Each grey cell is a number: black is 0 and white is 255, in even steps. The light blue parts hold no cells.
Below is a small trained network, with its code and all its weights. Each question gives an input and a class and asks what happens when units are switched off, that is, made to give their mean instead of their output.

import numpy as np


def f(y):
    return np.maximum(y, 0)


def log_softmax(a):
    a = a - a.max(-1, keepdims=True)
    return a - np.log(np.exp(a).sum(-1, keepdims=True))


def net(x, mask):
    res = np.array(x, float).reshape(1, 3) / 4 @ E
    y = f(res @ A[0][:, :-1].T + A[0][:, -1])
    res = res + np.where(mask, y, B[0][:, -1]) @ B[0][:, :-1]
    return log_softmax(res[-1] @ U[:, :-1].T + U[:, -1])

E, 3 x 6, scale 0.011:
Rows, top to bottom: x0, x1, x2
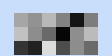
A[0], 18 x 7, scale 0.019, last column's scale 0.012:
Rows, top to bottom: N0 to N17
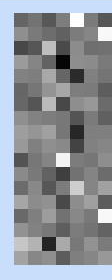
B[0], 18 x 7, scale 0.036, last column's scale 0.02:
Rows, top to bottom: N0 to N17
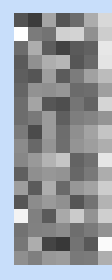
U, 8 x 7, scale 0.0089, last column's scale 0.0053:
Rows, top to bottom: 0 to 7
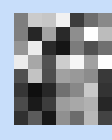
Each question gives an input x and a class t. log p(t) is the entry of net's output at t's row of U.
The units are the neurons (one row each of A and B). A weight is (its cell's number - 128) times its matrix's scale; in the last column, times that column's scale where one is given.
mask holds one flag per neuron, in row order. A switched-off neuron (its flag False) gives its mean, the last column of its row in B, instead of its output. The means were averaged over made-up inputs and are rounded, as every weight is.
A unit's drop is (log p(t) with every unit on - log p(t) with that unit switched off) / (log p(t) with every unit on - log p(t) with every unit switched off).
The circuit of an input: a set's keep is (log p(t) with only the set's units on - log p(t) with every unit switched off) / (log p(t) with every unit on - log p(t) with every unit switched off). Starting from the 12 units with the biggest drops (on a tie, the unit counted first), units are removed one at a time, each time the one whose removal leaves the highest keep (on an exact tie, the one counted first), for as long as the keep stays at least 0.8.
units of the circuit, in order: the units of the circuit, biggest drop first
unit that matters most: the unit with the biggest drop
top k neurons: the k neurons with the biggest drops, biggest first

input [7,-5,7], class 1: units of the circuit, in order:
(N4)
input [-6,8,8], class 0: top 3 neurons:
(N3; N16; N13)
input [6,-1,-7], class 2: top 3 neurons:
(N16; N0; N12)
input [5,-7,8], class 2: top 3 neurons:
(N2; N3; N6)
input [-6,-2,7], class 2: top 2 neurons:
(N2; N6)
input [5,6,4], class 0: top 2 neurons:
(N3; N0)
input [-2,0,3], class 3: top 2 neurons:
(N16; N14)
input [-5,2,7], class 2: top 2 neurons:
(N2; N6)
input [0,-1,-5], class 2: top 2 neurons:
(N16; N14)
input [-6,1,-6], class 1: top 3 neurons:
(N0; N12; N2)
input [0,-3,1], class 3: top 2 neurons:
(N3; N13)
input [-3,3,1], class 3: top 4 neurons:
(N10; N1; N4; N8)
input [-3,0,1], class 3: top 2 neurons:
(N4; N8)
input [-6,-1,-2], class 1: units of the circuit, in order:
(N0)
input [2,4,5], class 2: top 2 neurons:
(N6; N10)
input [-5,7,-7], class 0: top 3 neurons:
(N3; N2; N6)
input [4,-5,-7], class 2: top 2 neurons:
(N16; N3)
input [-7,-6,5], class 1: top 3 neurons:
(N0; N3; N12)
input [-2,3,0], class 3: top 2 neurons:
(N10; N1)
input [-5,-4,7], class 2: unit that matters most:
N2
